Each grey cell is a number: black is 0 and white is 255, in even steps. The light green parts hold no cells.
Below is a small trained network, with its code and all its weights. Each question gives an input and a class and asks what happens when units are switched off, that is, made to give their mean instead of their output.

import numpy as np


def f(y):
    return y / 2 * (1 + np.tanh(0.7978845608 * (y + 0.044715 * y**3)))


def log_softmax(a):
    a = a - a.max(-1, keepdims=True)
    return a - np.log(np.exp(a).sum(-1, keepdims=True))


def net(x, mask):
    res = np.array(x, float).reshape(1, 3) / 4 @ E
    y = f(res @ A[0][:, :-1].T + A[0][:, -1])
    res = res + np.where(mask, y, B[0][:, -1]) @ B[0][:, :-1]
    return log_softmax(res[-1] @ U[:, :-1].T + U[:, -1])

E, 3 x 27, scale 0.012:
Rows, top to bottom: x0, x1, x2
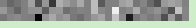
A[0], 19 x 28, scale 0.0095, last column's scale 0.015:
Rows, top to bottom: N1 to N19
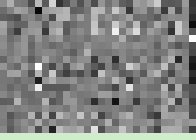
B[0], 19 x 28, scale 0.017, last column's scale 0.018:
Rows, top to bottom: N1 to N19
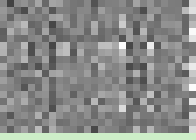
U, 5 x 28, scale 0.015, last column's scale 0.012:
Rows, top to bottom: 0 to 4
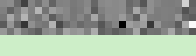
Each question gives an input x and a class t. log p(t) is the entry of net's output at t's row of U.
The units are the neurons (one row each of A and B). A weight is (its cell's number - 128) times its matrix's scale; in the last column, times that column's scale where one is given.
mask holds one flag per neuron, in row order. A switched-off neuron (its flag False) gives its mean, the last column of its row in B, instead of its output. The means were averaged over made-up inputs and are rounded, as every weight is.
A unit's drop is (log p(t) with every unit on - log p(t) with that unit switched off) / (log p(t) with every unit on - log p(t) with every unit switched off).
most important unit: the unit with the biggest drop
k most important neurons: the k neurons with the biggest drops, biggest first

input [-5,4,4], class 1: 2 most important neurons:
(N1; N10)
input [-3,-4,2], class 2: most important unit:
N19
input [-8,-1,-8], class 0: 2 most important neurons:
(N10; N13)
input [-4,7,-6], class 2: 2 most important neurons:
(N5; N4)
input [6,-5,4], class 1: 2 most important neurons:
(N19; N5)
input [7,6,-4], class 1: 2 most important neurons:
(N19; N17)
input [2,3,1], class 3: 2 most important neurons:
(N15; N9)
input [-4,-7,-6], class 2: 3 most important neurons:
(N15; N9; N2)
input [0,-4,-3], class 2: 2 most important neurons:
(N15; N2)
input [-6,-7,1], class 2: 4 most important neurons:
(N15; N9; N19; N17)
